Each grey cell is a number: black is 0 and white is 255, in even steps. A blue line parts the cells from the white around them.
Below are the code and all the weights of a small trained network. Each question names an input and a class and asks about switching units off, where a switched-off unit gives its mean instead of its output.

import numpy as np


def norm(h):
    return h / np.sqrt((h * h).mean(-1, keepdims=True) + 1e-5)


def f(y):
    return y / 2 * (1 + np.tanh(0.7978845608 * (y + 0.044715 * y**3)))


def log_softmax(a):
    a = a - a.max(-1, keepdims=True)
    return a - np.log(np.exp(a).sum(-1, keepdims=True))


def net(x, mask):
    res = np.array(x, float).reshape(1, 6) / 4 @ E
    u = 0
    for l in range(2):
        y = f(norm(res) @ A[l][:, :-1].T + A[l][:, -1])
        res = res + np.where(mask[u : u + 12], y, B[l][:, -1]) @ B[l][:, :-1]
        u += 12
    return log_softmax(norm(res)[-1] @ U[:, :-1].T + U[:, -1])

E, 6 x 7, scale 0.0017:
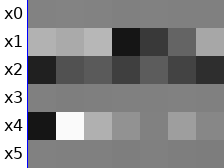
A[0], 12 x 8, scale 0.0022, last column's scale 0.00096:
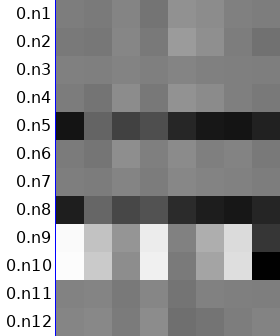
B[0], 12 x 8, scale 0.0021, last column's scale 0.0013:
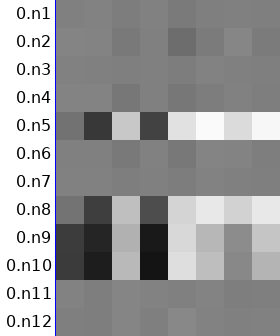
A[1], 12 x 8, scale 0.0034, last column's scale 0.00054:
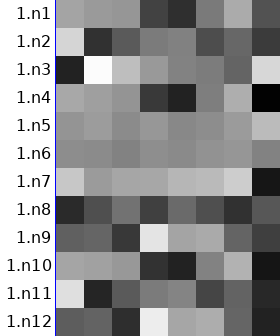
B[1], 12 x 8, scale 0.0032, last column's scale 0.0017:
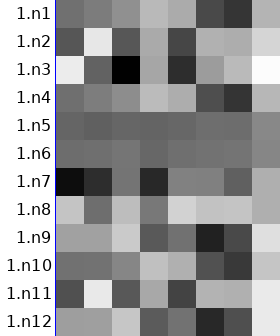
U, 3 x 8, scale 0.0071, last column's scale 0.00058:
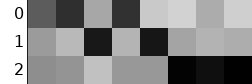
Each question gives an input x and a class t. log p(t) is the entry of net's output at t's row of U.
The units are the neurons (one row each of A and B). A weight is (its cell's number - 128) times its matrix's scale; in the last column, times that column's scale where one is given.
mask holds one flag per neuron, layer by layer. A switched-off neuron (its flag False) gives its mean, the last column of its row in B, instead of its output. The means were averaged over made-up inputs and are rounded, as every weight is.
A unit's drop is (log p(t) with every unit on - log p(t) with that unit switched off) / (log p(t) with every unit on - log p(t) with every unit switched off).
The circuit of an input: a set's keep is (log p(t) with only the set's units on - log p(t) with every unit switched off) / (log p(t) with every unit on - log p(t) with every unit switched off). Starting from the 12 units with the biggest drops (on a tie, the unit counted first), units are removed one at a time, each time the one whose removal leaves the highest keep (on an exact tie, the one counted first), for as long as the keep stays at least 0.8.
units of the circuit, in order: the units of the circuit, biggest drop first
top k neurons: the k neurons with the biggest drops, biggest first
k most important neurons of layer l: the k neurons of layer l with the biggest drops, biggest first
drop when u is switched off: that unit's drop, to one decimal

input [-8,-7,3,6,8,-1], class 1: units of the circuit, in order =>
[1.n3]
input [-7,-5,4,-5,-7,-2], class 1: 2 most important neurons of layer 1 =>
[1.n11; 1.n2]
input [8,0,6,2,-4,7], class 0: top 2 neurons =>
[0.n5; 0.n8]
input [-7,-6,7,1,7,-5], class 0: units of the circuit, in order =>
[0.n5; 1.n8]
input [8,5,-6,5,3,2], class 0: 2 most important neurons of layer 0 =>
[0.n10; 0.n9]
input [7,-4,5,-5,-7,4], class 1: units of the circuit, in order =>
[1.n11; 1.n2]
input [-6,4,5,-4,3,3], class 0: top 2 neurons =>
[0.n5; 0.n8]
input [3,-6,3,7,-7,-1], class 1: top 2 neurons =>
[1.n11; 1.n2]
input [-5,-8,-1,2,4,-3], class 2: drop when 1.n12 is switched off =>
0.2
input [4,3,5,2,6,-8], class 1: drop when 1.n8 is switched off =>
-0.1
